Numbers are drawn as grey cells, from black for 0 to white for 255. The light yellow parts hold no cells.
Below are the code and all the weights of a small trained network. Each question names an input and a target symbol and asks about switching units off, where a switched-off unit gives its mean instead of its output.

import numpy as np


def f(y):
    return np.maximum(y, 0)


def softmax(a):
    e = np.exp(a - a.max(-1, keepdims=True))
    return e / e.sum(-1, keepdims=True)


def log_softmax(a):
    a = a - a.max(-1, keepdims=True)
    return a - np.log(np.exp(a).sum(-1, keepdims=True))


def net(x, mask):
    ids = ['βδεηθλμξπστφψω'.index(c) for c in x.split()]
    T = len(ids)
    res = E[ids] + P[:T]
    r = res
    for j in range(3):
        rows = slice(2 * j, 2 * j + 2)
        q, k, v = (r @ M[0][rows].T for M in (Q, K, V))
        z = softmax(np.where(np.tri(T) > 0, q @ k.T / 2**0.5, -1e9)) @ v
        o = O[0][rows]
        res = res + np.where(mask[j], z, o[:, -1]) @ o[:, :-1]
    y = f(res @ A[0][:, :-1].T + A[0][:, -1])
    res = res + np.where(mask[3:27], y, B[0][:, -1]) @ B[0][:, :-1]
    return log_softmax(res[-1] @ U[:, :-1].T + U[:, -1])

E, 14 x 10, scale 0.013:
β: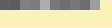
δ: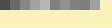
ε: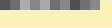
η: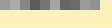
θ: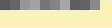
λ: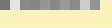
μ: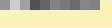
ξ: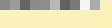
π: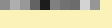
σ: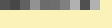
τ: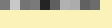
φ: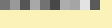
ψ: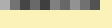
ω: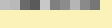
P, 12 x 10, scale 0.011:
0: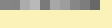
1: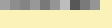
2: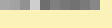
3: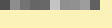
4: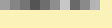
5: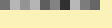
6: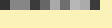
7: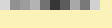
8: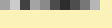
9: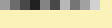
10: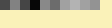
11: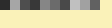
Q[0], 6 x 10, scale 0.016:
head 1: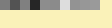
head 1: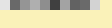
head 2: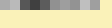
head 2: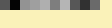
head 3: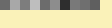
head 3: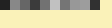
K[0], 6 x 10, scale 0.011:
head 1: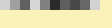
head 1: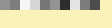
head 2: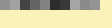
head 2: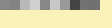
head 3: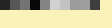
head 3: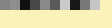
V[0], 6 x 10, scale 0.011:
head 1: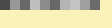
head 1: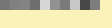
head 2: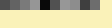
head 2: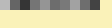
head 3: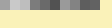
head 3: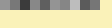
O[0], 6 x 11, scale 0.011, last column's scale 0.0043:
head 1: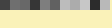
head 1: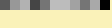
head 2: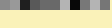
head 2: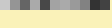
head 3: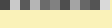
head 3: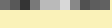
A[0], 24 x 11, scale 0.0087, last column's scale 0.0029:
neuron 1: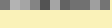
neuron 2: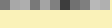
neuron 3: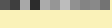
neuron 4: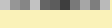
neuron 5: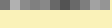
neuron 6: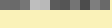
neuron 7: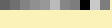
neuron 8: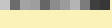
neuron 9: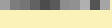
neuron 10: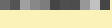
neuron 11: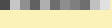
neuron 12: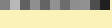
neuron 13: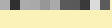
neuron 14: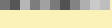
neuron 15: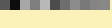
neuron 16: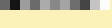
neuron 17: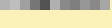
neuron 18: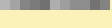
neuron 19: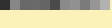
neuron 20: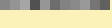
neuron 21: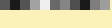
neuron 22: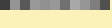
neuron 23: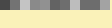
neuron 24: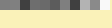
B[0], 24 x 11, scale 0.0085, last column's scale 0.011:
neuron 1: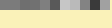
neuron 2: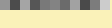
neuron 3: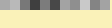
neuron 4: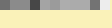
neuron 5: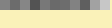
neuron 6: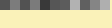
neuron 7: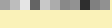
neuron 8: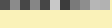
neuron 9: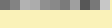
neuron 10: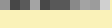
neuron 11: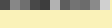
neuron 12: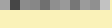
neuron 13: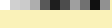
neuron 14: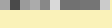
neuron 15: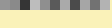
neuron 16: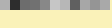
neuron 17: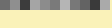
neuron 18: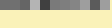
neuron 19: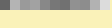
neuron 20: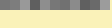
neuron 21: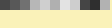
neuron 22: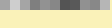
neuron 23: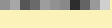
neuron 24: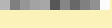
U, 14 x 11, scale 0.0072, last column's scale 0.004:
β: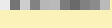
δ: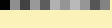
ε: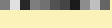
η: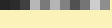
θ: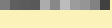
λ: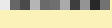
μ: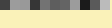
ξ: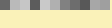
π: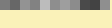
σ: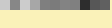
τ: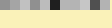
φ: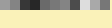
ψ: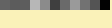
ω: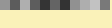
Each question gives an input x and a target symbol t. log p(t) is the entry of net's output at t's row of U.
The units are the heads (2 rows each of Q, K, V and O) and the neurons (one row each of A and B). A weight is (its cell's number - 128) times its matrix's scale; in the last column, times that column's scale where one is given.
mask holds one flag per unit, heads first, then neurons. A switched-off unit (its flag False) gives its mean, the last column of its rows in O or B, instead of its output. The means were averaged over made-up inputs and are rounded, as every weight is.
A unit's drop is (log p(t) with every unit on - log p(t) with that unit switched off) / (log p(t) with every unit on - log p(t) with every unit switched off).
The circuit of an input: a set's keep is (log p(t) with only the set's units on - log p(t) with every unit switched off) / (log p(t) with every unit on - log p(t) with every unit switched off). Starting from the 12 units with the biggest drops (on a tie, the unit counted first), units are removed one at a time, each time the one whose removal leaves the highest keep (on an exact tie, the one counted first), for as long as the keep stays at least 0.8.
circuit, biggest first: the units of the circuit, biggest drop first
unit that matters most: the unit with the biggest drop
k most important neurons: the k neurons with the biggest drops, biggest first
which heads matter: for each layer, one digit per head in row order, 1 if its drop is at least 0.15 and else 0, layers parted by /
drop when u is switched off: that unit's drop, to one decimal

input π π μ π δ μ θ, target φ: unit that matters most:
neuron 3
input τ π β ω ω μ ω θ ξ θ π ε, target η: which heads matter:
101
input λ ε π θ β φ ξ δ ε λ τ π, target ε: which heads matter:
010
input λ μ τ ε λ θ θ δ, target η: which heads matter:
110
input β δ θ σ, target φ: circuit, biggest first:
head 1; neuron 3; head 3; head 2
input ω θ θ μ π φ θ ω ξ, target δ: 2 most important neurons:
neuron 8; neuron 24
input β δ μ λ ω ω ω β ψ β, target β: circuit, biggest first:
head 1; neuron 16; neuron 7
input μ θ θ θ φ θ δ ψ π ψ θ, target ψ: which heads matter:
100
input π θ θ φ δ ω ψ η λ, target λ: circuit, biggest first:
head 2; head 3
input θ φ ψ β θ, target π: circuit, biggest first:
neuron 21; head 3; neuron 7
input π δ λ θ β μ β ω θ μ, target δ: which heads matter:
010
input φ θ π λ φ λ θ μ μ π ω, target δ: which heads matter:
010
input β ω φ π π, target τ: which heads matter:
100
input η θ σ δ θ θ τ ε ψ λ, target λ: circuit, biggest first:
head 2
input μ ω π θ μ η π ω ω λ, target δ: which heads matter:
010
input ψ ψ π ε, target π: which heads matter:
101
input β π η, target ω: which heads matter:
011
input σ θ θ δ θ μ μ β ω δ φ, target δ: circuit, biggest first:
head 2; neuron 8
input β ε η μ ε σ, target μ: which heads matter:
101
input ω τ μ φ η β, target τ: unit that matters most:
head 1
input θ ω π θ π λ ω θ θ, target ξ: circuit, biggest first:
head 1; neuron 7; head 2
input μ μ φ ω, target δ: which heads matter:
010
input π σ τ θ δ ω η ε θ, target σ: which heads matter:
101
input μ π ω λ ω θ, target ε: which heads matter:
110
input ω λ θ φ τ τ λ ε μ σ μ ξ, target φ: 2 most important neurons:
neuron 3; neuron 21
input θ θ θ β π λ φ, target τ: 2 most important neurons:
neuron 4; neuron 11
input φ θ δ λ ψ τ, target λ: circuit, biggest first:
head 2
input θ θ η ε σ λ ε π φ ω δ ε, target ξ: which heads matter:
100
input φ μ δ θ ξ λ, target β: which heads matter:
011
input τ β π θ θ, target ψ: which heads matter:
101
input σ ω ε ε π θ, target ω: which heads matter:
011
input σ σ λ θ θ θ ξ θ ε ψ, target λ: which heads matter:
010
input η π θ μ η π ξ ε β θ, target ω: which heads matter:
101
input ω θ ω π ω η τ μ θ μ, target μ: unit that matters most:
head 3
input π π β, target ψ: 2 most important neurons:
neuron 21; neuron 6
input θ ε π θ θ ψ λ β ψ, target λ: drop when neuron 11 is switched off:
0.1
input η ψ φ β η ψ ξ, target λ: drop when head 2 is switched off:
0.8
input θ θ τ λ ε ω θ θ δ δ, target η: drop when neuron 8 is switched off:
-0.1
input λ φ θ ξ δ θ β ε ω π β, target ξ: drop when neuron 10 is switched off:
0.1
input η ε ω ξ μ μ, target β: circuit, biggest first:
head 3
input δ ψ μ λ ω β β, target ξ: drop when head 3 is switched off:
0.1
